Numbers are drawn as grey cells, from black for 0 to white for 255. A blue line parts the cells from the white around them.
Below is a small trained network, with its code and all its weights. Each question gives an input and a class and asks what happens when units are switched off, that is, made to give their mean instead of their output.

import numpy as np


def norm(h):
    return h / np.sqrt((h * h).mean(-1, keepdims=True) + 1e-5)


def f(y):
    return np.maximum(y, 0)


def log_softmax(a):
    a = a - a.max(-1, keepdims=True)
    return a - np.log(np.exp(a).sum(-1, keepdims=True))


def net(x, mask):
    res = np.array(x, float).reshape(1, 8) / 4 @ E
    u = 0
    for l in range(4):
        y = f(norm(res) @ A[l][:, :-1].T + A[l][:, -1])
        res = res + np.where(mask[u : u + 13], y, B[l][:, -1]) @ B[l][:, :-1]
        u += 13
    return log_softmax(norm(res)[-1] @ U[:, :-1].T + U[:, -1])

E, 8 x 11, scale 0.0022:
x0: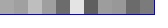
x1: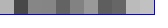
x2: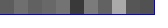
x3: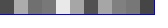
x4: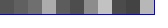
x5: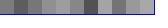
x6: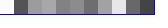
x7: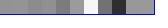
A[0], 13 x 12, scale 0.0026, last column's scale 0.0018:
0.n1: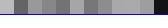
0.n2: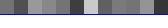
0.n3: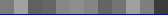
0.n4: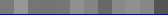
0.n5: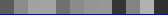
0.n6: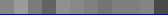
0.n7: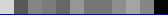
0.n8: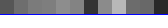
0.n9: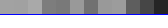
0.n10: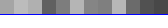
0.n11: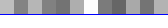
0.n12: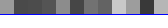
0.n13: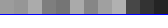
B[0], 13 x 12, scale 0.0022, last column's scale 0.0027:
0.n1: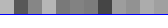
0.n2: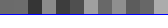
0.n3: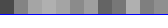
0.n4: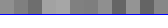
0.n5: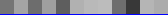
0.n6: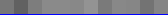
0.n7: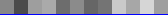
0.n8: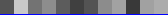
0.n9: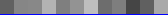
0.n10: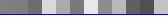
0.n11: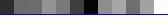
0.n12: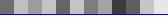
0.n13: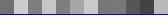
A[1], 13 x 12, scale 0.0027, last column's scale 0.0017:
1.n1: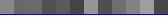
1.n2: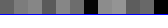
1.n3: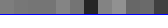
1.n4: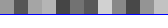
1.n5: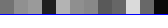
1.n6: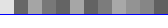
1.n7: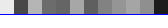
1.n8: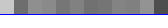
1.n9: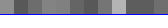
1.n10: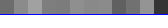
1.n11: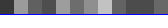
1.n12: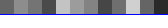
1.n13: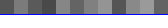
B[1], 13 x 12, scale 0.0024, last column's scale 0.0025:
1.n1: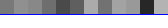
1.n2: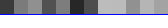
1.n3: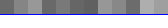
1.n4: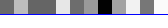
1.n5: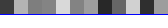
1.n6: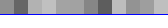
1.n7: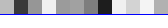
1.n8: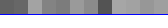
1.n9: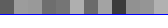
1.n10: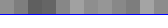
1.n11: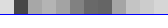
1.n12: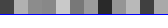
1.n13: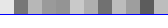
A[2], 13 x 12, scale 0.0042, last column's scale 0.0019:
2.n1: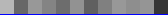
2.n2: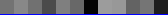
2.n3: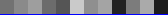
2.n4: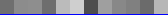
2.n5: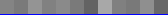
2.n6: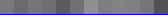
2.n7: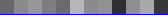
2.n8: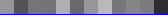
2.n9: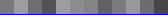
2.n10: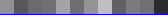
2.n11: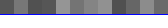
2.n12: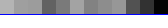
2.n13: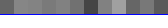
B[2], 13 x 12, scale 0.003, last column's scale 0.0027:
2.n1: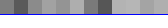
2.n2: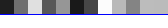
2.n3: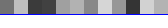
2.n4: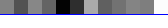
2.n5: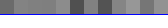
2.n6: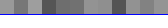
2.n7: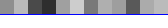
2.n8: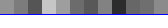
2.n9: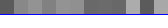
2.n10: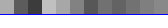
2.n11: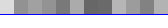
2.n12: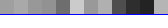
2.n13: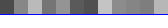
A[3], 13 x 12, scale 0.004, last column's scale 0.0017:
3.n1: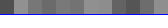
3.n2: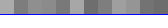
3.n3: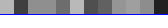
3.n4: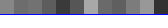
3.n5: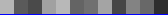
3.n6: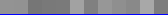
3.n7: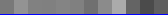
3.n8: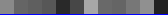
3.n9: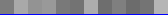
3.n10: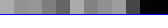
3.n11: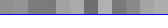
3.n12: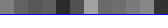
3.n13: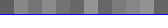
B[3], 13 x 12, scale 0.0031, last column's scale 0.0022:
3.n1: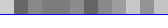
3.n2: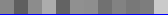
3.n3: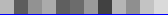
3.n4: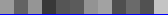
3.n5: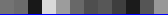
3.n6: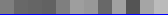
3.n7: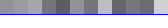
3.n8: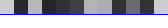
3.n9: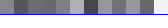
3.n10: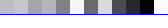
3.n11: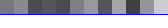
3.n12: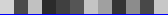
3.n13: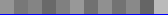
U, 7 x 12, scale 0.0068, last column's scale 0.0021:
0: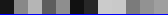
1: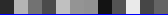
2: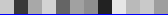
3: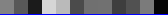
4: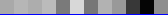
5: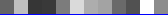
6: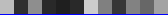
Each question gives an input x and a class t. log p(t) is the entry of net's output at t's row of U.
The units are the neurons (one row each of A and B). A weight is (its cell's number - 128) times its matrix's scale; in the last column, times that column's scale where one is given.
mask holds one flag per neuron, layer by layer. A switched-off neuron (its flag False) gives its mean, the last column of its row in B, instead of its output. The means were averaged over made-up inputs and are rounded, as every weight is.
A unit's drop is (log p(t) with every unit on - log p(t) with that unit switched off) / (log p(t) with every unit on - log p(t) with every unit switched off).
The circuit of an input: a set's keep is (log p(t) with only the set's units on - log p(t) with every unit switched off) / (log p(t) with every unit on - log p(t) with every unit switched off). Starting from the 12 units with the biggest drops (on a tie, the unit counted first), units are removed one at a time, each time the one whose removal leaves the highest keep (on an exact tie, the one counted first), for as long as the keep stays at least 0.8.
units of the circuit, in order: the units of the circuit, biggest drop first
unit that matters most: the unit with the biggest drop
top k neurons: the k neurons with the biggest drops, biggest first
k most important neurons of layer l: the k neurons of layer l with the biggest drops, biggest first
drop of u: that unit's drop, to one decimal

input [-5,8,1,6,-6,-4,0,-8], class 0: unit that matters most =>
2.n2
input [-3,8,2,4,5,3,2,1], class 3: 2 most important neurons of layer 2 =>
2.n4; 2.n8
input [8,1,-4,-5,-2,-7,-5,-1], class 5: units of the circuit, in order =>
2.n3; 2.n7
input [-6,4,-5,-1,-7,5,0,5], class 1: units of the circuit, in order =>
1.n5; 1.n12
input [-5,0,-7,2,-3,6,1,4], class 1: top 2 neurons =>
0.n12; 1.n12
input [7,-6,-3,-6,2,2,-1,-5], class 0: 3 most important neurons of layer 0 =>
0.n8; 0.n12; 0.n5
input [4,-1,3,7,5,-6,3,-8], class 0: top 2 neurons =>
2.n2; 1.n2
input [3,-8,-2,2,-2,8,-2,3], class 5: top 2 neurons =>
0.n11; 1.n4
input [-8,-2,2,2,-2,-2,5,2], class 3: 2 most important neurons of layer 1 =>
1.n11; 1.n13
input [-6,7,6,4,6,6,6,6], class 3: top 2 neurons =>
3.n5; 2.n4
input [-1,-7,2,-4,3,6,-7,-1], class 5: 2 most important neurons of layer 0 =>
0.n11; 0.n5
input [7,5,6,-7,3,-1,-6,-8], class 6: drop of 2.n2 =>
-0.1
